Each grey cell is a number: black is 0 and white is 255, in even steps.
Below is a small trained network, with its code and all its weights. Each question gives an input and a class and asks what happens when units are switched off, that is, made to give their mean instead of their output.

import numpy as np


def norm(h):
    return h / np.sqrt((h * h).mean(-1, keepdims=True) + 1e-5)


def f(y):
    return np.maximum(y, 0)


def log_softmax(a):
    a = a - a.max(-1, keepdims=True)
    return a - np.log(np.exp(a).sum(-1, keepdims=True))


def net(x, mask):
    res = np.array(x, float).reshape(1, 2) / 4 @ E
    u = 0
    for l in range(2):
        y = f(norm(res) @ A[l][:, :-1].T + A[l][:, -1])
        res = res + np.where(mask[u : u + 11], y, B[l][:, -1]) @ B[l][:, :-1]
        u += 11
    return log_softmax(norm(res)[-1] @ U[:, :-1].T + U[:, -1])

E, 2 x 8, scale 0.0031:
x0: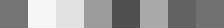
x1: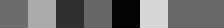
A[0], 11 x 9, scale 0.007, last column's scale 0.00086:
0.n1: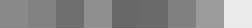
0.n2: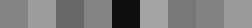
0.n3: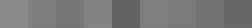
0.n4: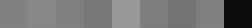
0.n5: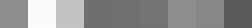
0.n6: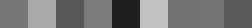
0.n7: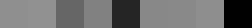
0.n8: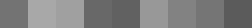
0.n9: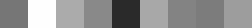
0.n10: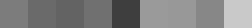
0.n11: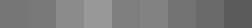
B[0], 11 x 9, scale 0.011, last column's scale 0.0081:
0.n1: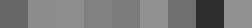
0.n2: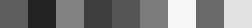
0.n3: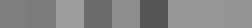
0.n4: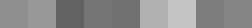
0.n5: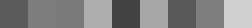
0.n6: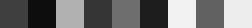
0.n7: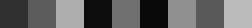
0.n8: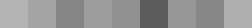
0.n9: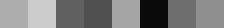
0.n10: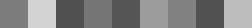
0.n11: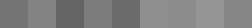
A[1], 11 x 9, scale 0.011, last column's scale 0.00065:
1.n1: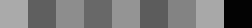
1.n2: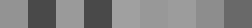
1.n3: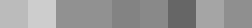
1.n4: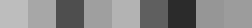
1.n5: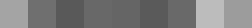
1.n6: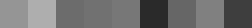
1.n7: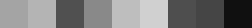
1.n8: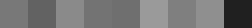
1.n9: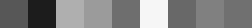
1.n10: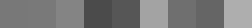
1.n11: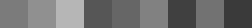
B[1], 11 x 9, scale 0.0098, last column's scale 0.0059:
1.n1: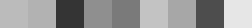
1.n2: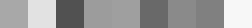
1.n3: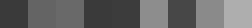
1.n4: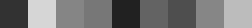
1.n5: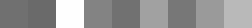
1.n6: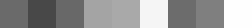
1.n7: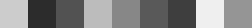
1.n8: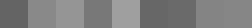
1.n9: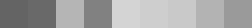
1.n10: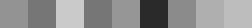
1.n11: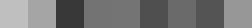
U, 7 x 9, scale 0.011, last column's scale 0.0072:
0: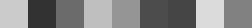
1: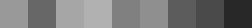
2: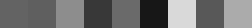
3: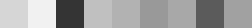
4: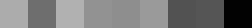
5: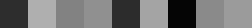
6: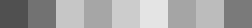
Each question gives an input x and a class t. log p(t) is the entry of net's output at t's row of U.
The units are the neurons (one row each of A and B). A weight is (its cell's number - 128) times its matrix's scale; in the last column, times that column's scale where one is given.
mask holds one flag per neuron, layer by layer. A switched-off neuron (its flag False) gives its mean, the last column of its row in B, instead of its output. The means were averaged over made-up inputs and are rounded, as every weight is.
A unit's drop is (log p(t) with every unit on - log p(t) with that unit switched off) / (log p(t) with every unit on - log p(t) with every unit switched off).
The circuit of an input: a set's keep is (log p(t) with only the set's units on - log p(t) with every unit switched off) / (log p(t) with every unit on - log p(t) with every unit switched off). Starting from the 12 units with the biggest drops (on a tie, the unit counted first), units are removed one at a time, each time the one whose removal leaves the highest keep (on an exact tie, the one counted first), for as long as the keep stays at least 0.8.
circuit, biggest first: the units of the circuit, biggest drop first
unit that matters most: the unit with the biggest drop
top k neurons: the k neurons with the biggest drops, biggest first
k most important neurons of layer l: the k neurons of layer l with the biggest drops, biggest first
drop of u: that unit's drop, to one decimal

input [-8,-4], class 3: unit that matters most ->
0.n5
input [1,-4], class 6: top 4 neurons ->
[0.n7 0.n8 0.n10 0.n9]
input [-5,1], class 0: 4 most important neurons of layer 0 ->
[0.n6 0.n2 0.n9 0.n7]
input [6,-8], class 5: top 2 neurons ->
[0.n2 0.n6]
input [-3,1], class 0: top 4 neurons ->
[0.n6 0.n2 0.n9 0.n7]
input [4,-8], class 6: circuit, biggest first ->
[0.n9 0.n7 0.n6]
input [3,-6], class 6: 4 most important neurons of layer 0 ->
[0.n9 0.n7 0.n10 0.n8]
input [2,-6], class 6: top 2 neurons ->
[0.n7 0.n8]
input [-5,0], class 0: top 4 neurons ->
[0.n9 0.n6 0.n2 0.n7]
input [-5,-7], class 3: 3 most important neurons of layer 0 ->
[0.n9 0.n5 0.n6]
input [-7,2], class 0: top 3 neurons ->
[0.n6 0.n2 0.n9]
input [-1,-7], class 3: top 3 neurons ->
[0.n9 0.n5 0.n10]
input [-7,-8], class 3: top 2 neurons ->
[0.n9 0.n6]
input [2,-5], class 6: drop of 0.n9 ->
0.7
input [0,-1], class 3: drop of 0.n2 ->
0.1
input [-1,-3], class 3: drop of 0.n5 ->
0.8
